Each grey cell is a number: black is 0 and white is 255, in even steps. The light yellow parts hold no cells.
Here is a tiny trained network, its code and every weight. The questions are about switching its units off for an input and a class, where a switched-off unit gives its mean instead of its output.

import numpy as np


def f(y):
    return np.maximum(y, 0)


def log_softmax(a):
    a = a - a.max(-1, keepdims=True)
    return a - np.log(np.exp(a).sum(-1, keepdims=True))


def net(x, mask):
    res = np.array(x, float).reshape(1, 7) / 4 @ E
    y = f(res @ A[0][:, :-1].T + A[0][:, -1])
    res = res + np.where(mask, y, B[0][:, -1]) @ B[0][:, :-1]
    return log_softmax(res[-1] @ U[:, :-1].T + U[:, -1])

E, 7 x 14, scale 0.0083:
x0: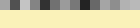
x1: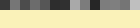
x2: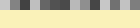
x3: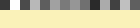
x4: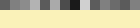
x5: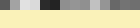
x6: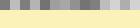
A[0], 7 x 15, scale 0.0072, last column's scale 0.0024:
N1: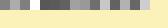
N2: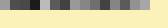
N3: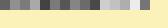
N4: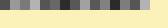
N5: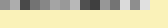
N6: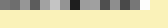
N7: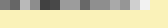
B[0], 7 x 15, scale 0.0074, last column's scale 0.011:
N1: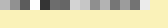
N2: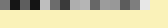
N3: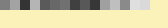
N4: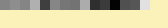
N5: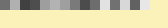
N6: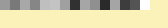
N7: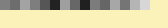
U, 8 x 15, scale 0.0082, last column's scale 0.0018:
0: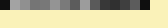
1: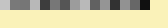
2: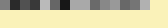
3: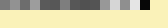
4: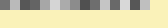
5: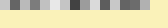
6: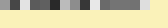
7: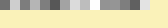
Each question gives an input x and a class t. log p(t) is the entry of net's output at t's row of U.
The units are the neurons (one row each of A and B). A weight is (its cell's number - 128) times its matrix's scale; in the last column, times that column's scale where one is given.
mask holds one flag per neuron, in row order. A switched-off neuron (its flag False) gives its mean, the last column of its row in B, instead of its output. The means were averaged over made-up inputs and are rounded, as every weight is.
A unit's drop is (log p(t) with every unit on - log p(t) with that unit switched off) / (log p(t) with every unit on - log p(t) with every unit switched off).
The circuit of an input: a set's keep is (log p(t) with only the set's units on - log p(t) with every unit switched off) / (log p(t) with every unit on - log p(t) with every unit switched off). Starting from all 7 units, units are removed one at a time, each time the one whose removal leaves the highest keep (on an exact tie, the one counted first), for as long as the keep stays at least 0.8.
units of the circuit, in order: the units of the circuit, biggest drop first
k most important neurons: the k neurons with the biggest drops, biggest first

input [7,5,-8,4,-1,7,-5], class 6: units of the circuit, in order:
(N7)
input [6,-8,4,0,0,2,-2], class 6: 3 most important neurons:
(N4; N3; N7)
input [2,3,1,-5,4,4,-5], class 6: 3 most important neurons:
(N7; N1; N3)
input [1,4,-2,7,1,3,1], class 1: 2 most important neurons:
(N4; N1)
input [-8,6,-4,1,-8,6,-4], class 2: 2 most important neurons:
(N2; N6)
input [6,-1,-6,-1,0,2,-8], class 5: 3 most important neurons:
(N6; N4; N1)
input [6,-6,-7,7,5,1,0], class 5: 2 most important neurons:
(N6; N3)
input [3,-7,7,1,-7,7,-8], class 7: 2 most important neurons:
(N1; N4)
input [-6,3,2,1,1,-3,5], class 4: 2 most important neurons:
(N5; N7)
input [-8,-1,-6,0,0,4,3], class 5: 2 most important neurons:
(N6; N4)
